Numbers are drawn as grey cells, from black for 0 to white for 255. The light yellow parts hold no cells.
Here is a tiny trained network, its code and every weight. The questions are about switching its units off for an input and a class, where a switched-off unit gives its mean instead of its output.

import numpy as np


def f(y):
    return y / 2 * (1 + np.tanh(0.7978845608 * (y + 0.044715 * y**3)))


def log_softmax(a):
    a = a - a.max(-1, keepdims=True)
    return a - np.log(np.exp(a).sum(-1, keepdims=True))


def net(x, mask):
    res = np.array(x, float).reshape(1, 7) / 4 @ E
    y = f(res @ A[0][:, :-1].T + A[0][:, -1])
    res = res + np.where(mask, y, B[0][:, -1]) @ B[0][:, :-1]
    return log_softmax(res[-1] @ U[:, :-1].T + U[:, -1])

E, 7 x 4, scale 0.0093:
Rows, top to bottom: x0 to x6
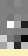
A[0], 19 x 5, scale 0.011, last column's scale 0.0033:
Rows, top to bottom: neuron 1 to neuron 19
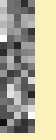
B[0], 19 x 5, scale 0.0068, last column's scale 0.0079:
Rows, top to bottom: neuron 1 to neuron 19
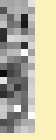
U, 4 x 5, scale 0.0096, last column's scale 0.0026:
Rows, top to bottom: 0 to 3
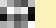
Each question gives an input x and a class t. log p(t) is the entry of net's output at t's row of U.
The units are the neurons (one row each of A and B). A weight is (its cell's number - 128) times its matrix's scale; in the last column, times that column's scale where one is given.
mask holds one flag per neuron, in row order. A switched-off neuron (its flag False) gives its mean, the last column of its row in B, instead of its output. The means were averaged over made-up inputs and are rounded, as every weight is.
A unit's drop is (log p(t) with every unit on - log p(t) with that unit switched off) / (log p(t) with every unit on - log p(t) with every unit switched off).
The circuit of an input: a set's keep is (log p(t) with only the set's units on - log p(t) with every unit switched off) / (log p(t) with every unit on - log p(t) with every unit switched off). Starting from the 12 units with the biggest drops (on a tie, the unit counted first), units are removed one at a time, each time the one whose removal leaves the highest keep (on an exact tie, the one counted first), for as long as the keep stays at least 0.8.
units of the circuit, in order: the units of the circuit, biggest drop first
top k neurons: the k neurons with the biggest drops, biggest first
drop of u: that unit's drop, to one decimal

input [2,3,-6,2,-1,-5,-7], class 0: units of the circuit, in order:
[neuron 12; neuron 17]
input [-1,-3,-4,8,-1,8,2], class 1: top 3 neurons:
[neuron 1; neuron 6; neuron 19]
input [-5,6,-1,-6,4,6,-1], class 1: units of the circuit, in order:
[neuron 6; neuron 19; neuron 2]
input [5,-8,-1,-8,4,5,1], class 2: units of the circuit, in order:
[neuron 11]
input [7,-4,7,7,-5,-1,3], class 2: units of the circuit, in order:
[neuron 14; neuron 13]
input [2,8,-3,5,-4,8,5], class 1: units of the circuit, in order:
[neuron 6; neuron 1]
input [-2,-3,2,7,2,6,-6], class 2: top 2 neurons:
[neuron 13; neuron 14]
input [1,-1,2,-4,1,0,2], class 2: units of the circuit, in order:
[neuron 11; neuron 1]
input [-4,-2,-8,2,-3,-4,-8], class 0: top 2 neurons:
[neuron 12; neuron 17]
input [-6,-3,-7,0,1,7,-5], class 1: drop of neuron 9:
0.0
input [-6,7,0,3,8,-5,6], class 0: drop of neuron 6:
0.1
